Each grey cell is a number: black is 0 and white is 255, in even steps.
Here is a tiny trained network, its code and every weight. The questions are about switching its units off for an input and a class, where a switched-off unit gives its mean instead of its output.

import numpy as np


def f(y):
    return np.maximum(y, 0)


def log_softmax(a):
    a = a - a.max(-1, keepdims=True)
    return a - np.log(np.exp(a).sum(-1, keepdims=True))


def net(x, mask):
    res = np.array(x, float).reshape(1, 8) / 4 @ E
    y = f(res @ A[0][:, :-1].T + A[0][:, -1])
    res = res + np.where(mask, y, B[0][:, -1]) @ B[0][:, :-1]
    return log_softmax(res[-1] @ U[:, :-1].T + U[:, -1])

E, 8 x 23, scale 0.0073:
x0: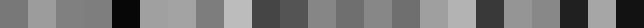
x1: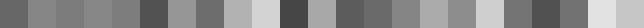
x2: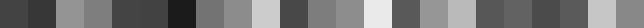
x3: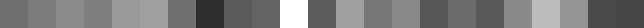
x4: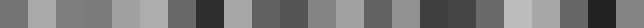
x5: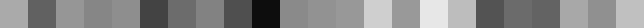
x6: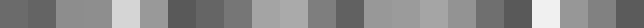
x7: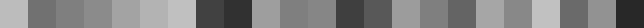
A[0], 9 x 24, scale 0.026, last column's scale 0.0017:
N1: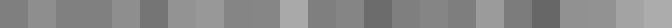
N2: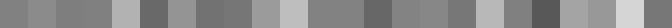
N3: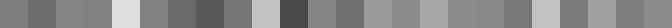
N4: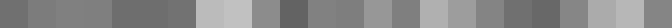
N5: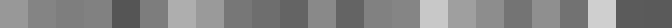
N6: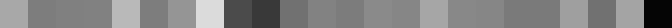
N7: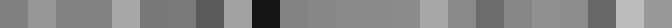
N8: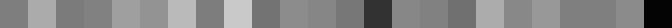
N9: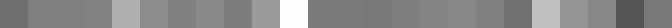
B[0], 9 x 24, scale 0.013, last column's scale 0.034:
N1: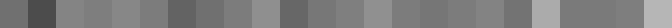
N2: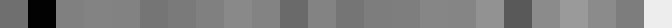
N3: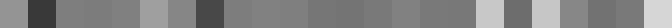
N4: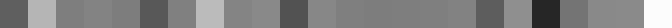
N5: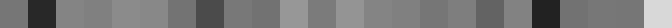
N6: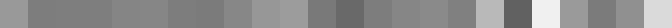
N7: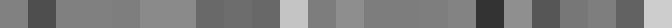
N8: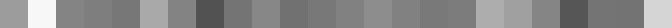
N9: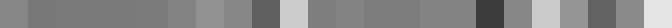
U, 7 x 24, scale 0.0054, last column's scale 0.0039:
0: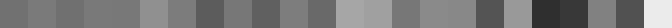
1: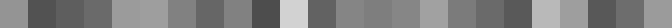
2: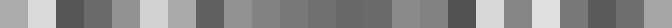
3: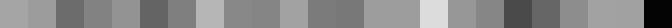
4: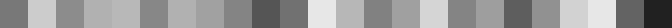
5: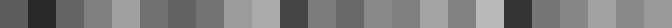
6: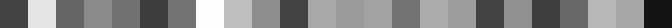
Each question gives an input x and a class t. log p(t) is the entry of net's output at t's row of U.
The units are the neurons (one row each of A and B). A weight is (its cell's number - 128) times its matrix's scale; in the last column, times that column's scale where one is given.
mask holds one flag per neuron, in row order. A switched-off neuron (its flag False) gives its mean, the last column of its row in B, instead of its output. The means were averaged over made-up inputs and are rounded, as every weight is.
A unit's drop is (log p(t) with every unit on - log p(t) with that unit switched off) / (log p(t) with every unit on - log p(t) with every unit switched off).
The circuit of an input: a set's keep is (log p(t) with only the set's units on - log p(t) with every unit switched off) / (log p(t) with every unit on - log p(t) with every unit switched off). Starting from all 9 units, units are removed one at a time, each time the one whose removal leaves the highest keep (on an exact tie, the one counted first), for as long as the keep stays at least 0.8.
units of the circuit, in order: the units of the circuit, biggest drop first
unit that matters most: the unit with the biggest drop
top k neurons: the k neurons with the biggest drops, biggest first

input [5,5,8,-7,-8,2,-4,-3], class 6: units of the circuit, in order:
(N4)
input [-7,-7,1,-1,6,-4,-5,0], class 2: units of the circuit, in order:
(N5 N7)
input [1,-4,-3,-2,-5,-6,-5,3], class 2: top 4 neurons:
(N4 N7 N8 N2)
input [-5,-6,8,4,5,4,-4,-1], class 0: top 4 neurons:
(N6 N9 N3 N2)
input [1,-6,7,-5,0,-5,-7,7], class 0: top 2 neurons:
(N2 N6)
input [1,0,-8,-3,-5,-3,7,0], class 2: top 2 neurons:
(N8 N7)
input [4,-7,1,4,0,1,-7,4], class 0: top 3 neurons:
(N6 N9 N3)
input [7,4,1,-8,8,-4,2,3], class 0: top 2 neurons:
(N5 N6)
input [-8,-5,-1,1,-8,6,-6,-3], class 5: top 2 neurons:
(N2 N9)
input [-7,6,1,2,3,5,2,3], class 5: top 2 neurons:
(N2 N9)
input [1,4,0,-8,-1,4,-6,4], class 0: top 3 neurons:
(N5 N4 N3)
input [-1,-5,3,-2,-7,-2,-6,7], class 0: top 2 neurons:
(N2 N3)
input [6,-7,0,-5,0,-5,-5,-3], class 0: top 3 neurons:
(N4 N6 N2)
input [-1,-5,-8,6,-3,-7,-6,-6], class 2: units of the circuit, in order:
(N8)
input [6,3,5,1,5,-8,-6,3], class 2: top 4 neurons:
(N4 N7 N5 N2)
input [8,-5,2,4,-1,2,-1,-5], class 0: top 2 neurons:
(N6 N9)
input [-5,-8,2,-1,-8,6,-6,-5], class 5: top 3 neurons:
(N6 N9 N4)
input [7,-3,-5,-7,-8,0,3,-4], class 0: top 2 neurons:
(N5 N2)
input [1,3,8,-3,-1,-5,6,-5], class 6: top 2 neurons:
(N4 N2)
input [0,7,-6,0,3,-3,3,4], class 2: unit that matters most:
N8
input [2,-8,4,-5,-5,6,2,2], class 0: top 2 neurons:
(N2 N5)
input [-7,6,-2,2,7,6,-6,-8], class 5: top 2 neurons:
(N2 N9)
